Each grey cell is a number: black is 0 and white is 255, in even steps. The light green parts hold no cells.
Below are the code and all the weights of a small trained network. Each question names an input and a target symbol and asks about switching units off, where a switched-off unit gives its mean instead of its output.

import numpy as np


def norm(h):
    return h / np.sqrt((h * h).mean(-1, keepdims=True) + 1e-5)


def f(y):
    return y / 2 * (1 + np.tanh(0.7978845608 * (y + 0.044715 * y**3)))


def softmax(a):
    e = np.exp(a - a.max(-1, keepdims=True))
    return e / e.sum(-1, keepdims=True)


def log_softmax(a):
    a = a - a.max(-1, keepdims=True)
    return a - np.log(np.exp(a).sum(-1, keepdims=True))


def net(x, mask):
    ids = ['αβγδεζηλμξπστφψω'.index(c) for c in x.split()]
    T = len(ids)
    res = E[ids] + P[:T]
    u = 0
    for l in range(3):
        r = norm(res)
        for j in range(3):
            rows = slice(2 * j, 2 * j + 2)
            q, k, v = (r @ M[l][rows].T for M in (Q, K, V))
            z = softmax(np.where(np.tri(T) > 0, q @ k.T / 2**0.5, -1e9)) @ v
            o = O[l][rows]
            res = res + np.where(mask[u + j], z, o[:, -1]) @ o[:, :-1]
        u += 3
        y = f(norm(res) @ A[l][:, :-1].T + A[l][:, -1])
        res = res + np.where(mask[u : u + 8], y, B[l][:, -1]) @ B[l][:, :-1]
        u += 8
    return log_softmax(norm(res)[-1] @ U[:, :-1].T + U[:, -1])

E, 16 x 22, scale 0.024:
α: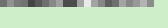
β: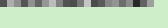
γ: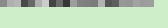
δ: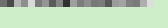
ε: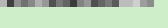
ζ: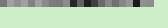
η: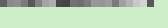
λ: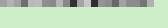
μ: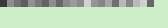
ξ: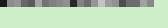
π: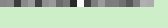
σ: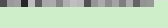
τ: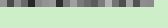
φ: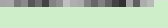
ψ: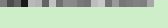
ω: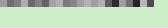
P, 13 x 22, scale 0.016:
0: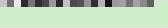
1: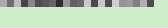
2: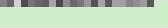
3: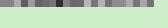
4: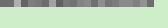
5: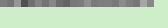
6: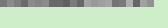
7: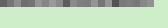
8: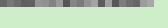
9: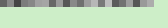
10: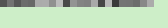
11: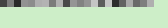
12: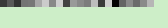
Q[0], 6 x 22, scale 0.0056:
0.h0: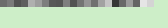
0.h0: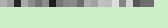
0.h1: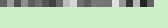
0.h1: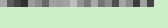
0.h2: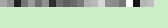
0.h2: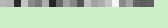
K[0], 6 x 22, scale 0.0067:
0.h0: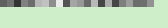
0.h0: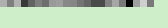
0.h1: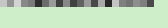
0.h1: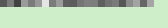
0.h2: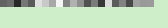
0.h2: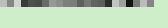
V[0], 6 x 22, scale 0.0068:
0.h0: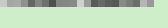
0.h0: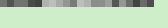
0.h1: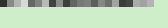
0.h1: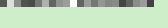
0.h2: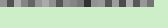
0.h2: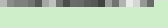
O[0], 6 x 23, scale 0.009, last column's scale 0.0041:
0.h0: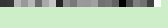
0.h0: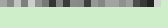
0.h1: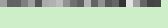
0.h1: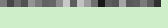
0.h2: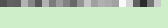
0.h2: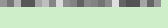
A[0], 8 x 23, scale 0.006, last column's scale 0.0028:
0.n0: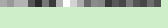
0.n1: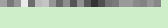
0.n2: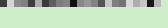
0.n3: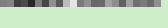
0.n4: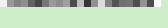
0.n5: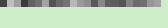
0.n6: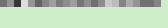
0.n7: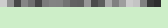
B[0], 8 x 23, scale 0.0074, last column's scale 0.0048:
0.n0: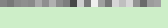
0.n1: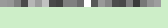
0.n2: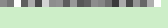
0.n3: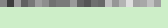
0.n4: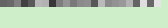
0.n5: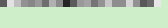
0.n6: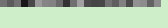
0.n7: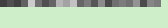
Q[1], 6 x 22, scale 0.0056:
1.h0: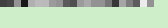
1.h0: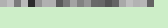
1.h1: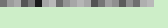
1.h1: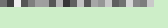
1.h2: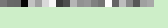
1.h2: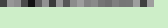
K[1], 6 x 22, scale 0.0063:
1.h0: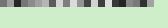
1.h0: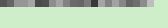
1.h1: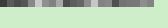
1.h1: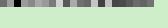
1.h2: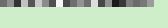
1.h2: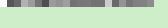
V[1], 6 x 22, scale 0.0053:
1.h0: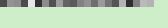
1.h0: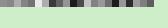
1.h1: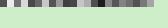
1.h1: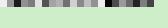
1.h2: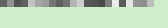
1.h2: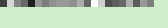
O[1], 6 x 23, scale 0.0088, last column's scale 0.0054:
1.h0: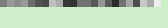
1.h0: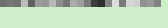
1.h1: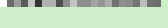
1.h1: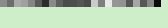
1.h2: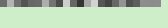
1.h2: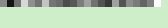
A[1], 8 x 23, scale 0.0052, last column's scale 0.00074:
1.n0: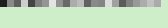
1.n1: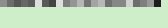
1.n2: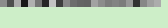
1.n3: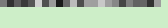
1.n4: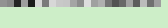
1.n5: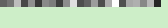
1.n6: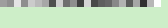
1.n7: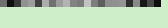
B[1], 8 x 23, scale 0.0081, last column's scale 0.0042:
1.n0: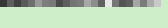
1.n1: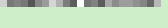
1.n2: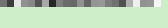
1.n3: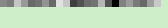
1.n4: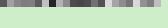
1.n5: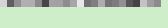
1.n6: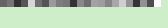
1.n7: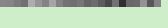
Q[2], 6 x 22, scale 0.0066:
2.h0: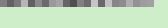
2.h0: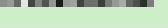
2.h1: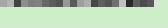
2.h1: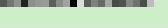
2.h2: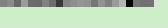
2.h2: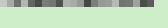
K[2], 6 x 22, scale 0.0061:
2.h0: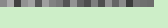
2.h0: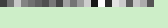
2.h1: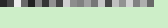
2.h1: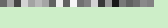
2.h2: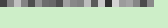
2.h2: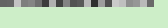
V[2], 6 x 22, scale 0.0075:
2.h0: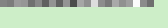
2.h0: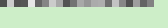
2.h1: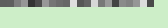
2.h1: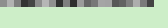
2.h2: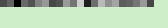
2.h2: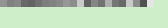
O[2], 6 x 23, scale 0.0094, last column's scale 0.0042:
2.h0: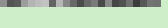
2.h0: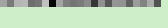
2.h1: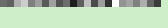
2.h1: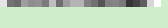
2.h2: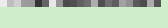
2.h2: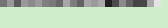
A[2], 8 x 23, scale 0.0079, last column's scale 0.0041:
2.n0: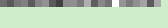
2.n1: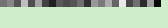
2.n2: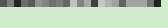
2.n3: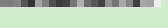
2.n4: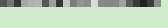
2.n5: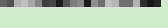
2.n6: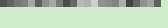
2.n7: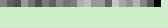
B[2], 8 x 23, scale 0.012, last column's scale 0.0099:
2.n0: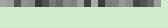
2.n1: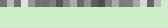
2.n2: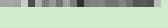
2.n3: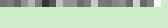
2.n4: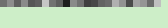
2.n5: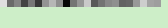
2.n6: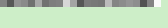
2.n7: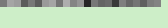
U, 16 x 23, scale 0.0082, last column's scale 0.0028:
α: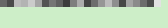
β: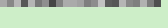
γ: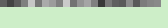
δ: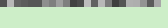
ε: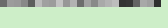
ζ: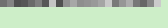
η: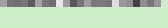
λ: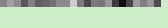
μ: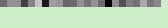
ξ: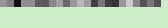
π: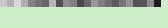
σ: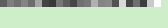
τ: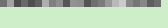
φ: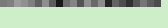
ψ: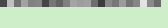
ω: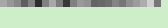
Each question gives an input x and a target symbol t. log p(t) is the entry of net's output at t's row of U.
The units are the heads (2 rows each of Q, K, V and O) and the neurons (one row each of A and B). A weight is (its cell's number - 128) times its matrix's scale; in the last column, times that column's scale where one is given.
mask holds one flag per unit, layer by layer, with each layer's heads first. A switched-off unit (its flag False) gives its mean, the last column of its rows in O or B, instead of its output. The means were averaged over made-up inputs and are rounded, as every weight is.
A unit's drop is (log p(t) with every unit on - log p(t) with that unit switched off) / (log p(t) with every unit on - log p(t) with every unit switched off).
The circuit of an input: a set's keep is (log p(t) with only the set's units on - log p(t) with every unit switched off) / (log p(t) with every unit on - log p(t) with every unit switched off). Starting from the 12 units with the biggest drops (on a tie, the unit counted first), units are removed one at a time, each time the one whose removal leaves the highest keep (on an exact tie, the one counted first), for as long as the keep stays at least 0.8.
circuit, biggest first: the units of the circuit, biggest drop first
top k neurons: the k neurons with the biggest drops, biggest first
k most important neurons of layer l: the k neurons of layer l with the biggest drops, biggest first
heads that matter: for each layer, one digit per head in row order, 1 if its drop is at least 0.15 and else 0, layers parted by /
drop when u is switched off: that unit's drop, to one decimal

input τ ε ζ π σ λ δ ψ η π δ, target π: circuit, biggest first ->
[2.h2]
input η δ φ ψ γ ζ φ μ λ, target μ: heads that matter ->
001 / 000 / 010
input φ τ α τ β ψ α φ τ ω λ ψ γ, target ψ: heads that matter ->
100 / 010 / 000
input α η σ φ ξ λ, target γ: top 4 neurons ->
[0.n0 1.n1 0.n3 1.n6]
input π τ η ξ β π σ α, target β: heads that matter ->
000 / 010 / 000
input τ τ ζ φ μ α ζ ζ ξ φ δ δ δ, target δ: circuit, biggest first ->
[0.h1 2.h1]
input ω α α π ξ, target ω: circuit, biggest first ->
[2.h2 1.h0 0.n2]
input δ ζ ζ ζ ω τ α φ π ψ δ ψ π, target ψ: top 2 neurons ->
[2.n1 0.n4]
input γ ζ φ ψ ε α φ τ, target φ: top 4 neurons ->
[2.n4 2.n6 1.n1 0.n2]
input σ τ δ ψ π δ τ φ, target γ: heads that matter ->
100 / 001 / 000
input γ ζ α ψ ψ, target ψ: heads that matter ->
110 / 010 / 000
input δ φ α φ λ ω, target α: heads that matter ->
100 / 001 / 000
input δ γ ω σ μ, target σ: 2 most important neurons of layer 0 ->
[0.n4 0.n0]
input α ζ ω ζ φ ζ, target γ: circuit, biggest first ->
[1.h1 0.h0]
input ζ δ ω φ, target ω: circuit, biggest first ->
[2.n5 1.h1]
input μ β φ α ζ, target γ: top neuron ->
[0.n0]
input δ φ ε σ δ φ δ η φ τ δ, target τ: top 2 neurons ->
[2.n4 1.n6]
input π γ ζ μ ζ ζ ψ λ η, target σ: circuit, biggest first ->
[0.n2 1.h1]
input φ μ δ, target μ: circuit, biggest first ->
[0.h2 1.h1]
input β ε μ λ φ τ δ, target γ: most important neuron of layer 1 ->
[1.n7]
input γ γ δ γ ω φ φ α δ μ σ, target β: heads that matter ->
100 / 100 / 100
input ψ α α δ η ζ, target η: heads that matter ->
001 / 000 / 000
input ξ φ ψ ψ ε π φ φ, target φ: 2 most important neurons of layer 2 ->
[2.n4 2.n3]
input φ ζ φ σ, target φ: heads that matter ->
000 / 100 / 000
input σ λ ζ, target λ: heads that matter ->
000 / 000 / 010
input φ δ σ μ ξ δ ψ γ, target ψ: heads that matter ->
010 / 010 / 000
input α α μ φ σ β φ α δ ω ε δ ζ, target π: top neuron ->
[2.n2]
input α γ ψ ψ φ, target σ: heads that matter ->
000 / 000 / 000
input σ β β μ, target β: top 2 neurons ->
[0.n2 2.n1]
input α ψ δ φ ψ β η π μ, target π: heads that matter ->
000 / 000 / 001
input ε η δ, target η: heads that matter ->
001 / 000 / 000
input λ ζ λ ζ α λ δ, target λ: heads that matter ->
001 / 000 / 010
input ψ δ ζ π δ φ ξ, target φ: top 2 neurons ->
[2.n4 1.n4]
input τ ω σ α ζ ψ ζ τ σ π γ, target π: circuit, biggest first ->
[2.h2]
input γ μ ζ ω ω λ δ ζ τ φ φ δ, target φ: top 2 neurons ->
[2.n4 0.n0]
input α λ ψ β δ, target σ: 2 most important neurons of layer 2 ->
[2.n1 2.n5]
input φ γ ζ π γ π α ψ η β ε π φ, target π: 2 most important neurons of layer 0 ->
[0.n0 0.n5]
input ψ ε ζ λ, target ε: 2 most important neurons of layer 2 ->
[2.n2 2.n0]
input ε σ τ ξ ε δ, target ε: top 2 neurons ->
[2.n2 0.n1]
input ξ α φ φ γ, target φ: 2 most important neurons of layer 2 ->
[2.n4 2.n3]
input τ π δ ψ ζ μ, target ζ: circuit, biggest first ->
[2.h0]
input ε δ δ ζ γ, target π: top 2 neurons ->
[2.n2 2.n0]
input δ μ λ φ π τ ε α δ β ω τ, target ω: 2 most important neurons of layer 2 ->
[2.n5 2.n6]
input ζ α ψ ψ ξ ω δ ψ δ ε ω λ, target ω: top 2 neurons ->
[2.n5 0.n2]
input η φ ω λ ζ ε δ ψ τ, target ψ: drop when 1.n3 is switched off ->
-0.1
